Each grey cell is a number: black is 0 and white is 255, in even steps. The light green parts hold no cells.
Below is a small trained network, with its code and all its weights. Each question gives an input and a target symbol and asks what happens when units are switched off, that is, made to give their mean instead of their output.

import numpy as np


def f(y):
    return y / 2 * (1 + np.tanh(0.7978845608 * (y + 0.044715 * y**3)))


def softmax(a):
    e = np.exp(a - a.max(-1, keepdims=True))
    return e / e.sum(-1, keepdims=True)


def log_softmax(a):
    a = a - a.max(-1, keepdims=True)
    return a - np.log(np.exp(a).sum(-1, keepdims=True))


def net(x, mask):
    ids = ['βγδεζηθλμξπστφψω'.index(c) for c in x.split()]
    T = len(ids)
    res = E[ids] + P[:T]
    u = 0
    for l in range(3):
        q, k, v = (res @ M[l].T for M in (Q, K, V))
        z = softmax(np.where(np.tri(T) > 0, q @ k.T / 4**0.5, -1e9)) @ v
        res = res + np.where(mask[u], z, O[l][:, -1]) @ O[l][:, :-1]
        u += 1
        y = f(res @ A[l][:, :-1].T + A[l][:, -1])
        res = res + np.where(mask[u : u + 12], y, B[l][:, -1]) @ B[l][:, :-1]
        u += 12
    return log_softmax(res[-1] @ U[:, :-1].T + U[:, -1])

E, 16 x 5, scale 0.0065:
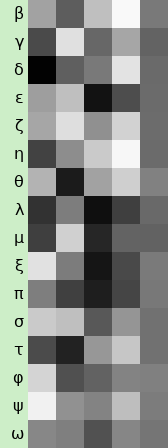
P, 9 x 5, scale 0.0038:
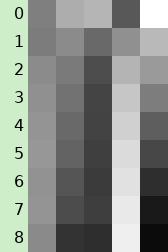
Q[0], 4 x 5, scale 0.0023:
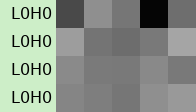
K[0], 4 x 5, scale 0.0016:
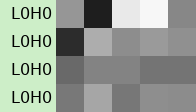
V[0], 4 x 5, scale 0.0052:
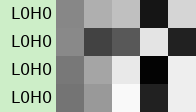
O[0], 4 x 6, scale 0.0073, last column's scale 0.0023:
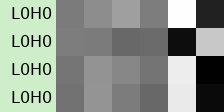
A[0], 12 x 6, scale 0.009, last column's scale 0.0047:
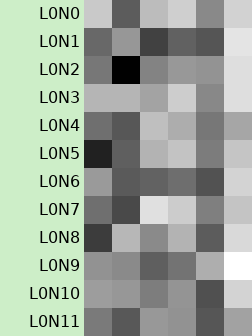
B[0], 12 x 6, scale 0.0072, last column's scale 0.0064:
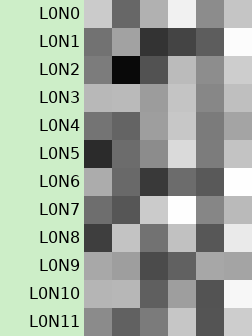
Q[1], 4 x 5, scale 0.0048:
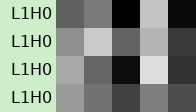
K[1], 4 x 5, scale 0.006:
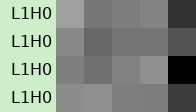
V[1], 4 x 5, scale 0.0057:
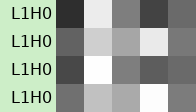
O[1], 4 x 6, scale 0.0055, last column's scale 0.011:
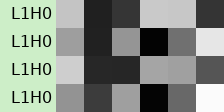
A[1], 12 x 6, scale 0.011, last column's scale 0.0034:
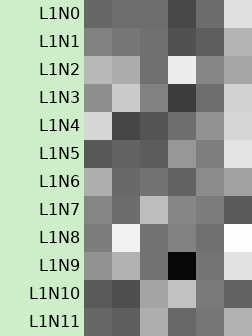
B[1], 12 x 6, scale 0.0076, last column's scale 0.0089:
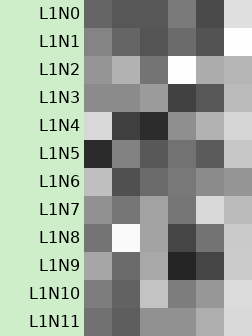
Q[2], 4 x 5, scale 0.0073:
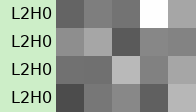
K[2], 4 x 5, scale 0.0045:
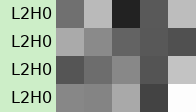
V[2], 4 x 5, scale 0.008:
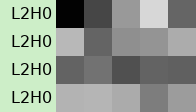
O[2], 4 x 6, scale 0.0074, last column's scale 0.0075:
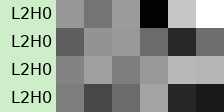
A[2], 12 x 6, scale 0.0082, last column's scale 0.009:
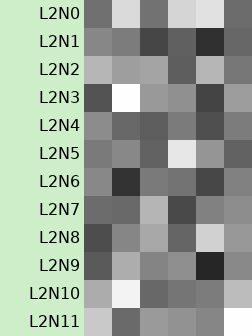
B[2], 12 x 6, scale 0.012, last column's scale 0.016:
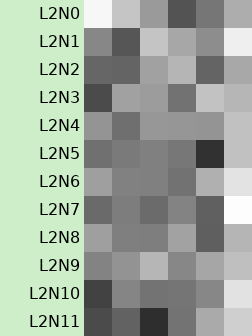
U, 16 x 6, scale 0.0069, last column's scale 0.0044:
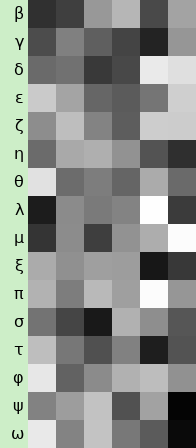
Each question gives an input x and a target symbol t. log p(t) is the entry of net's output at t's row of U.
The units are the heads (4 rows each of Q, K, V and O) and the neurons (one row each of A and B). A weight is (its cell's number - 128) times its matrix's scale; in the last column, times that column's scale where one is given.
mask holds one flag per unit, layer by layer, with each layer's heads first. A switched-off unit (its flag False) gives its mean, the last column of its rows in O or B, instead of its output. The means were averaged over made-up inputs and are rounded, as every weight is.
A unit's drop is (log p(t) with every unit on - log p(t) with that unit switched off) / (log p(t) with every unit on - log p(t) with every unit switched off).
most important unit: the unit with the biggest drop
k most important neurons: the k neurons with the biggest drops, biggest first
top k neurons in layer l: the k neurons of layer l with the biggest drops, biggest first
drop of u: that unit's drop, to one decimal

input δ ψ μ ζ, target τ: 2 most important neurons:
[L2N5 L2N0]
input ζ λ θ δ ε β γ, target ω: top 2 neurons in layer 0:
[L0N0 L0N11]
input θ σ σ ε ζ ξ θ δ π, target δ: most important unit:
L2H0
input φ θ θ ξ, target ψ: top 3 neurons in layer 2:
[L2N1 L2N3 L2N9]
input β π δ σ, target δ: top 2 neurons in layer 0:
[L0N8 L0N5]
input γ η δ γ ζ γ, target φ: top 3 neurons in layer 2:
[L2N1 L2N7 L2N4]
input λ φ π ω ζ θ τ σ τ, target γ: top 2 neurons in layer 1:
[L1N2 L1N4]
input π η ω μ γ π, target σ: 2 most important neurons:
[L0N8 L1N4]
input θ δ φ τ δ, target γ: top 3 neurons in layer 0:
[L0N5 L0N7 L0N2]
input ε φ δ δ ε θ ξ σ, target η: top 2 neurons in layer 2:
[L2N5 L2N3]
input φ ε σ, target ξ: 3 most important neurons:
[L2N5 L2N0 L1N2]
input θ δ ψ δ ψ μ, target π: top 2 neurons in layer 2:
[L2N1 L2N9]
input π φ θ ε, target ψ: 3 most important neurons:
[L1N8 L2N1 L0N0]
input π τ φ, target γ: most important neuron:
[L0N2]
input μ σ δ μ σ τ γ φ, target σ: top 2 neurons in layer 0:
[L0N8 L0N1]
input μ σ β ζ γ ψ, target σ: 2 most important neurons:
[L2N11 L0N8]
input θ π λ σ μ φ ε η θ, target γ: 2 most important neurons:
[L2N1 L2N7]
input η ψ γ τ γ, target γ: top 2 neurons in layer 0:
[L0N2 L0N11]
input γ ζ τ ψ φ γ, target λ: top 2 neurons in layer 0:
[L0N6 L0N2]
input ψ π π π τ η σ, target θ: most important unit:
L0H0
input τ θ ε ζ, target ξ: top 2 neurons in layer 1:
[L1N2 L1N9]
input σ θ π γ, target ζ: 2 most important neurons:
[L2N0 L2N3]
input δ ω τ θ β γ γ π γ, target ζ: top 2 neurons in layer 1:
[L1N8 L1N2]
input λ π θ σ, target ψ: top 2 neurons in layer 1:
[L1N8 L1N7]
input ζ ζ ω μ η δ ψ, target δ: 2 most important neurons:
[L2N11 L0N8]
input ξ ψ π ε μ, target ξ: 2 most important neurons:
[L2N5 L2N0]
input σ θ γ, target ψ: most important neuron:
[L0N2]
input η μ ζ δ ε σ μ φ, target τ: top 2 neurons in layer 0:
[L0N8 L0N1]
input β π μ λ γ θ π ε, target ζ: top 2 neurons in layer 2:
[L2N0 L2N3]
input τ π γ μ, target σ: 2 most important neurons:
[L1N4 L0N2]
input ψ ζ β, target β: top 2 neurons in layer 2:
[L2N0 L2N7]
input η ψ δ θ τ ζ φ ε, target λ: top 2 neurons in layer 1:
[L1N8 L1N2]
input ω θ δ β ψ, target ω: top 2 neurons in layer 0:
[L0N0 L0N7]
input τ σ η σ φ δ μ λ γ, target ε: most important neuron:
[L2N0]
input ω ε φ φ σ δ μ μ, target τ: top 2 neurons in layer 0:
[L0N1 L0N7]
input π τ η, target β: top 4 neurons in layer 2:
[L2N2 L2N7 L2N0 L2N8]
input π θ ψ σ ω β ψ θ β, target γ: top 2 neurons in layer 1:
[L1N4 L1N2]
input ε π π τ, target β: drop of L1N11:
0.1
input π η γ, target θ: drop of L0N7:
0.2
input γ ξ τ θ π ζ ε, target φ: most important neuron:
[L2N1]
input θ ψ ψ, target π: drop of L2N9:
0.3
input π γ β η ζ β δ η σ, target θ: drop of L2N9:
0.0
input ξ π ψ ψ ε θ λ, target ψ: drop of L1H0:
1.0
